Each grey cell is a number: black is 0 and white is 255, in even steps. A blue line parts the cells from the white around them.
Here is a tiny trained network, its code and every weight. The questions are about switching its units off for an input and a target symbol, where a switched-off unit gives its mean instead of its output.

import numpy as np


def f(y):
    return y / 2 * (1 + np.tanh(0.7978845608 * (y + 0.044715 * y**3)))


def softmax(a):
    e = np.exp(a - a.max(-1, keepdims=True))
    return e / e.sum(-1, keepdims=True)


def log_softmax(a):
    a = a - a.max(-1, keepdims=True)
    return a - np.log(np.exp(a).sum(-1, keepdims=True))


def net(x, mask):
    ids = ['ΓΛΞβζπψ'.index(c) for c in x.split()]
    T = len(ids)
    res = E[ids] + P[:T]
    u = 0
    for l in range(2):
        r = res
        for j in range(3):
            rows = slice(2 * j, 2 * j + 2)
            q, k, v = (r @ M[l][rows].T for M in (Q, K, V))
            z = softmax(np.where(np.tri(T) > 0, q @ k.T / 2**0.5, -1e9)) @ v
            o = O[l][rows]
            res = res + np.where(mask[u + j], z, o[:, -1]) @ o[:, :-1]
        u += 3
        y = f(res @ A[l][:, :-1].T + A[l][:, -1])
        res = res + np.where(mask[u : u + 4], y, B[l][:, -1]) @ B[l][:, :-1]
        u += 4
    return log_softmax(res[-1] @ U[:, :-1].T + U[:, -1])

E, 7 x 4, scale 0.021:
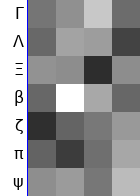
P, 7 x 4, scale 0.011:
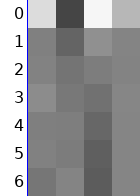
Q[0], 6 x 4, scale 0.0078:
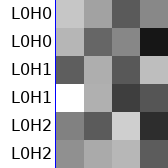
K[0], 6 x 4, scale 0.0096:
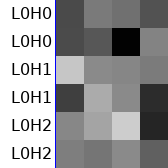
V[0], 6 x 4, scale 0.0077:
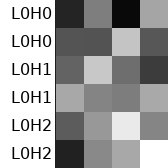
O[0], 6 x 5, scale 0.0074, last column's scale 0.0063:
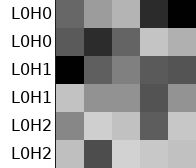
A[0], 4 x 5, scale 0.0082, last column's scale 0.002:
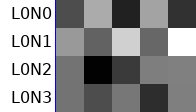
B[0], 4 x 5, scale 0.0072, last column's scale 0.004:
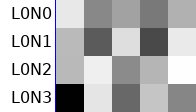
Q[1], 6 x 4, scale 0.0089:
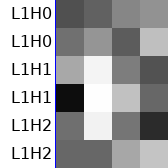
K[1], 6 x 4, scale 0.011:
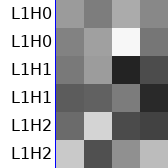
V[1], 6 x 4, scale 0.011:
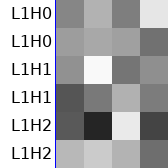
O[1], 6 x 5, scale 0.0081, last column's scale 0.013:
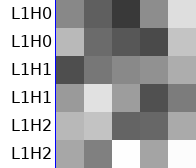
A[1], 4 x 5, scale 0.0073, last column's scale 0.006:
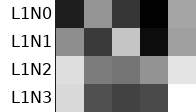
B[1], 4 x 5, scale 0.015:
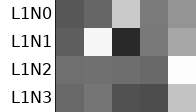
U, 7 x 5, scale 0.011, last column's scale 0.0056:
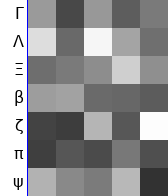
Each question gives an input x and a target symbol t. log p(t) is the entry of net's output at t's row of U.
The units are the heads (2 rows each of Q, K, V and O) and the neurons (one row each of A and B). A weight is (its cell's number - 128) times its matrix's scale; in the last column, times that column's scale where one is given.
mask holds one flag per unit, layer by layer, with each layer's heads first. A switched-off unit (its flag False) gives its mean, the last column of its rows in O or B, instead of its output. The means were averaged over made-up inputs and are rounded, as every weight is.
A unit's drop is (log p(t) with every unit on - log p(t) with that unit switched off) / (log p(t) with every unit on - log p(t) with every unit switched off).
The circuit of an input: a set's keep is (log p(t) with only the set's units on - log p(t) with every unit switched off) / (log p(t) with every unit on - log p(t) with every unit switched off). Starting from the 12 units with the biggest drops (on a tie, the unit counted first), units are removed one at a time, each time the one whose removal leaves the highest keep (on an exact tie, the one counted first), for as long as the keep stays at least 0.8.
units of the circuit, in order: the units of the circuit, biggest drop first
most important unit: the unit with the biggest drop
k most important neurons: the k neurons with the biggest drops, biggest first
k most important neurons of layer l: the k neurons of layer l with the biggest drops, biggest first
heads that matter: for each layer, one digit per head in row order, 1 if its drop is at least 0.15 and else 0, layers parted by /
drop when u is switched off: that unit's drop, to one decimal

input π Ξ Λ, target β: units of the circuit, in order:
(L0H0 L1N1)
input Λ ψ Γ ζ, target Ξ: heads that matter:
101 / 001
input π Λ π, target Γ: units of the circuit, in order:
(L1N3 L0H1 L1N1 L1H1)
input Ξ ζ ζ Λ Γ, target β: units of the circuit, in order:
(L0H0 L1N1 L0N1)
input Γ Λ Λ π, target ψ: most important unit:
L0H0
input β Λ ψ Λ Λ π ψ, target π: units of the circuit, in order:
(L0H2 L1H2)
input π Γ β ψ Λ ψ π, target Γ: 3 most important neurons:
(L1N1 L1N3 L1N2)
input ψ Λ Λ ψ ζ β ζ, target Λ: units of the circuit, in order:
(L1H2 L0H1 L0H2)
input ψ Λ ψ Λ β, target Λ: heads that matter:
000 / 000
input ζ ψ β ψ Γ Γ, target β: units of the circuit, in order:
(L1N1 L0N1 L0H0)
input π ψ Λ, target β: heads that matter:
110 / 000
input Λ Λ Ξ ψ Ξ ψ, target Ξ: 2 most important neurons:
(L0N2 L1N3)
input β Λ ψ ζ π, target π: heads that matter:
101 / 101
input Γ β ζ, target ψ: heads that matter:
100 / 000
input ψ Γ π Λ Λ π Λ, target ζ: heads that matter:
011 / 001
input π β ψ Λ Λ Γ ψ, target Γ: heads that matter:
011 / 010
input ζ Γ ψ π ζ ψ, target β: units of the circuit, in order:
(L1H2 L0H2 L0N1 L1N3)
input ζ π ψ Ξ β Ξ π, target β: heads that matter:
101 / 001
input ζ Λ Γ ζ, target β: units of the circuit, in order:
(L1H2 L1H1 L0H2)
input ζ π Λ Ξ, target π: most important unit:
L0N2
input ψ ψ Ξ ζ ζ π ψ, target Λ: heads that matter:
111 / 001
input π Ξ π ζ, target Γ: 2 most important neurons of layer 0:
(L0N1 L0N3)
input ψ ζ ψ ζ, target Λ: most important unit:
L1H2
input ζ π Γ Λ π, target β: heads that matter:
001 / 001
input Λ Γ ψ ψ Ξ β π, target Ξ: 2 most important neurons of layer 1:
(L1N3 L1N2)
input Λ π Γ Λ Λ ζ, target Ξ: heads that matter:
100 / 001
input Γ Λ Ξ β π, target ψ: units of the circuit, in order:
(L0N2 L0H0)
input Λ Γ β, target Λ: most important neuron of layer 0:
(L0N0)
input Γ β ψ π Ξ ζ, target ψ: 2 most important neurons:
(L0N2 L0N1)
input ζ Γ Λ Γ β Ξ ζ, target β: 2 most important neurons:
(L0N1 L0N2)
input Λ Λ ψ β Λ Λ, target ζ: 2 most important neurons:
(L1N0 L0N3)
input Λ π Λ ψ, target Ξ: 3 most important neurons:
(L0N2 L1N3 L0N1)
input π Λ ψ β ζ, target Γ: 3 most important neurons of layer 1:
(L1N1 L1N3 L1N2)
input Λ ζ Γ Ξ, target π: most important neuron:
(L1N3)
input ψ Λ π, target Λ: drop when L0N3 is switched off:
0.0
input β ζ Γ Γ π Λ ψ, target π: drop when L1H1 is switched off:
0.1
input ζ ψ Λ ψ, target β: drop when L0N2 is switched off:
0.2
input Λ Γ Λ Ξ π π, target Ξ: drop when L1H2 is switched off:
0.3
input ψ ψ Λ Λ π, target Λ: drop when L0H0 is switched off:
0.1
